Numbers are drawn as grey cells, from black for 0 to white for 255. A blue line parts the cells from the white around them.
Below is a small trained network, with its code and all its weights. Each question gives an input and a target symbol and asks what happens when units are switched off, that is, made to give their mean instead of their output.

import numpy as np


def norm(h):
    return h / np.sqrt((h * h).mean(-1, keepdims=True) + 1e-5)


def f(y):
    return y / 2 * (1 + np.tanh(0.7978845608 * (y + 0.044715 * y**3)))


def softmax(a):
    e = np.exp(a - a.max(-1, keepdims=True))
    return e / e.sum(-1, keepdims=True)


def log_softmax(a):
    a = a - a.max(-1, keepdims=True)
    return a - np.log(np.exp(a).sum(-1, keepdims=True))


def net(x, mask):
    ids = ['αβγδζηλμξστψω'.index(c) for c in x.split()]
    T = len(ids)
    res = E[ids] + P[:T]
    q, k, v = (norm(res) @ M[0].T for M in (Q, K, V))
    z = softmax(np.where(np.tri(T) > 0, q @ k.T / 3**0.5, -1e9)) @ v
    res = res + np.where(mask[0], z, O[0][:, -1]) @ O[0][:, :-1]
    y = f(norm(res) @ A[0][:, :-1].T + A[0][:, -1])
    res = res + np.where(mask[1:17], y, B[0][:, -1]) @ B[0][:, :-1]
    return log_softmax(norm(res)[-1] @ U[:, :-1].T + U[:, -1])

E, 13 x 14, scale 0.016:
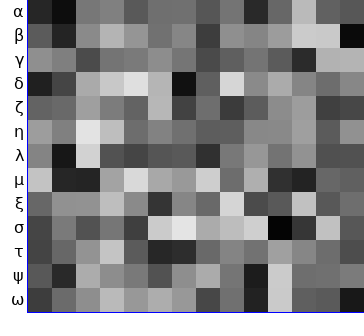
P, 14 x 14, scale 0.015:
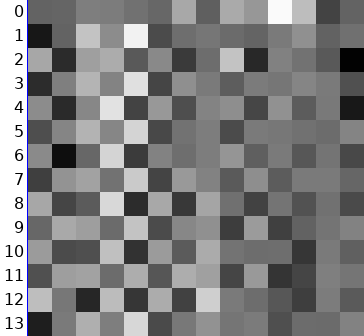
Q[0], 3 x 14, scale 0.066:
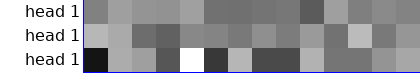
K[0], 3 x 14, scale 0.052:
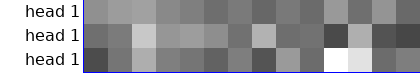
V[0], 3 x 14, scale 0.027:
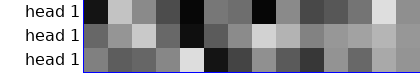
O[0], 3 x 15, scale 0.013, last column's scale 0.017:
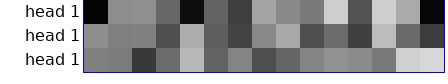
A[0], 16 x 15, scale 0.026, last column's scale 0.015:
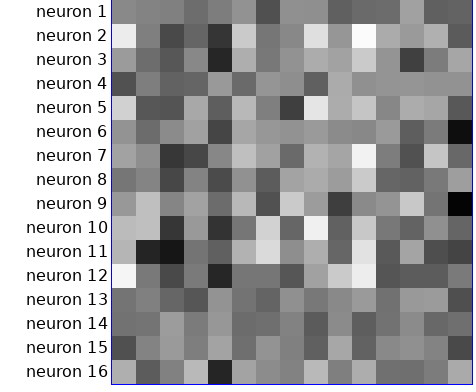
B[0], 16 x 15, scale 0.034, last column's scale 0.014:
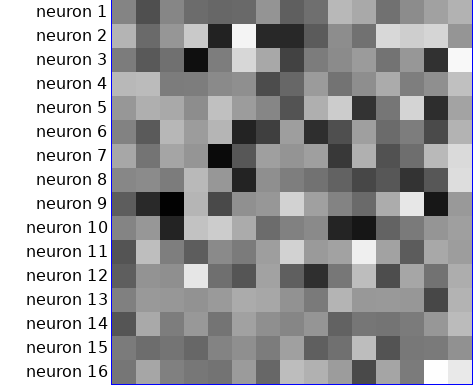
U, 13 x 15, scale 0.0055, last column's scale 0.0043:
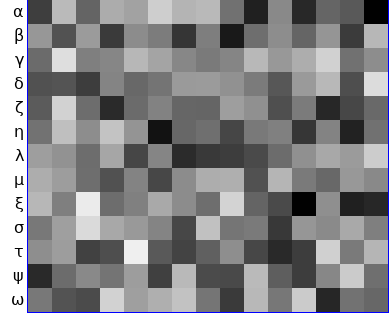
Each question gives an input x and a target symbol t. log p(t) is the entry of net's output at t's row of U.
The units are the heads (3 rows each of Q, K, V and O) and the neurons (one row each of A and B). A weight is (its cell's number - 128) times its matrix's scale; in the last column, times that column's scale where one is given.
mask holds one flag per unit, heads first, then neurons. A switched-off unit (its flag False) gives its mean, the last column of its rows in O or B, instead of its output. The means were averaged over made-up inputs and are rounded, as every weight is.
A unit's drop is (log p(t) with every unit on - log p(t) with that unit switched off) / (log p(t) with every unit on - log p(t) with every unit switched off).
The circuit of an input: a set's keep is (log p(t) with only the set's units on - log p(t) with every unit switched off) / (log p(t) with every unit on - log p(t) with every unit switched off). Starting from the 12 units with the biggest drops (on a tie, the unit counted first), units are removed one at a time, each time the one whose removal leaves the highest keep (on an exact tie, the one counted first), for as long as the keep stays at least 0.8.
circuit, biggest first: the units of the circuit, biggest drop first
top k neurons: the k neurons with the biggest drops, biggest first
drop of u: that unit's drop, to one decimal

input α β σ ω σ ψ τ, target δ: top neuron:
[neuron 9]
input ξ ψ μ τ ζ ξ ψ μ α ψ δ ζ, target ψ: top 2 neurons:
[neuron 1; neuron 3]
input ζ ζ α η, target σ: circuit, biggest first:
[head 1; neuron 16]
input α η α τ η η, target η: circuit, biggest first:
[head 1; neuron 8]
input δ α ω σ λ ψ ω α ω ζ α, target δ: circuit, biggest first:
[head 1; neuron 9]
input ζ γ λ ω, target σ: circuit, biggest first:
[head 1; neuron 16; neuron 3]
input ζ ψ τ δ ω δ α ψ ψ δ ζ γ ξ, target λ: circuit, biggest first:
[head 1; neuron 2]
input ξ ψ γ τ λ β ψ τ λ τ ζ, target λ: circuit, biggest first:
[head 1; neuron 2]
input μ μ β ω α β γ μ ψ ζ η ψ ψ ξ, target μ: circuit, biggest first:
[head 1; neuron 7]
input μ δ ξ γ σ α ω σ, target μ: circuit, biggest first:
[neuron 7; head 1]
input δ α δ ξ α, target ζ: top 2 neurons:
[neuron 8; neuron 3]
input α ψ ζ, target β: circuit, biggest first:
[neuron 3; neuron 6; head 1]
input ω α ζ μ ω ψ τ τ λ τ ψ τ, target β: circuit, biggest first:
[head 1; neuron 6; neuron 3]
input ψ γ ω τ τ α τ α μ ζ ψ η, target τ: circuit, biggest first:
[head 1]
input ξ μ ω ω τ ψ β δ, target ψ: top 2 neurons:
[neuron 1; neuron 3]
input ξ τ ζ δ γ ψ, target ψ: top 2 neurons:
[neuron 1; neuron 3]
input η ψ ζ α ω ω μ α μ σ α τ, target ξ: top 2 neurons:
[neuron 16; neuron 8]
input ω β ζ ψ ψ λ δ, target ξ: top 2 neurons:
[neuron 5; neuron 7]
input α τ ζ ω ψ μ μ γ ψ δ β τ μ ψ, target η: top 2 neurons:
[neuron 8; neuron 16]
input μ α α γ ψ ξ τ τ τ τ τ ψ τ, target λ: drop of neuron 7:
0.1
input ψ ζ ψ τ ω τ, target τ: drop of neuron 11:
0.0
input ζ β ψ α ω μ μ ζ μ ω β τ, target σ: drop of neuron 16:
0.2
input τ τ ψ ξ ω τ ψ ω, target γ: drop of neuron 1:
0.0
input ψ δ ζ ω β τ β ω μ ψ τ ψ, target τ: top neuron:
[neuron 7]
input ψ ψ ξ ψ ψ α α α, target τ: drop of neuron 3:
0.1
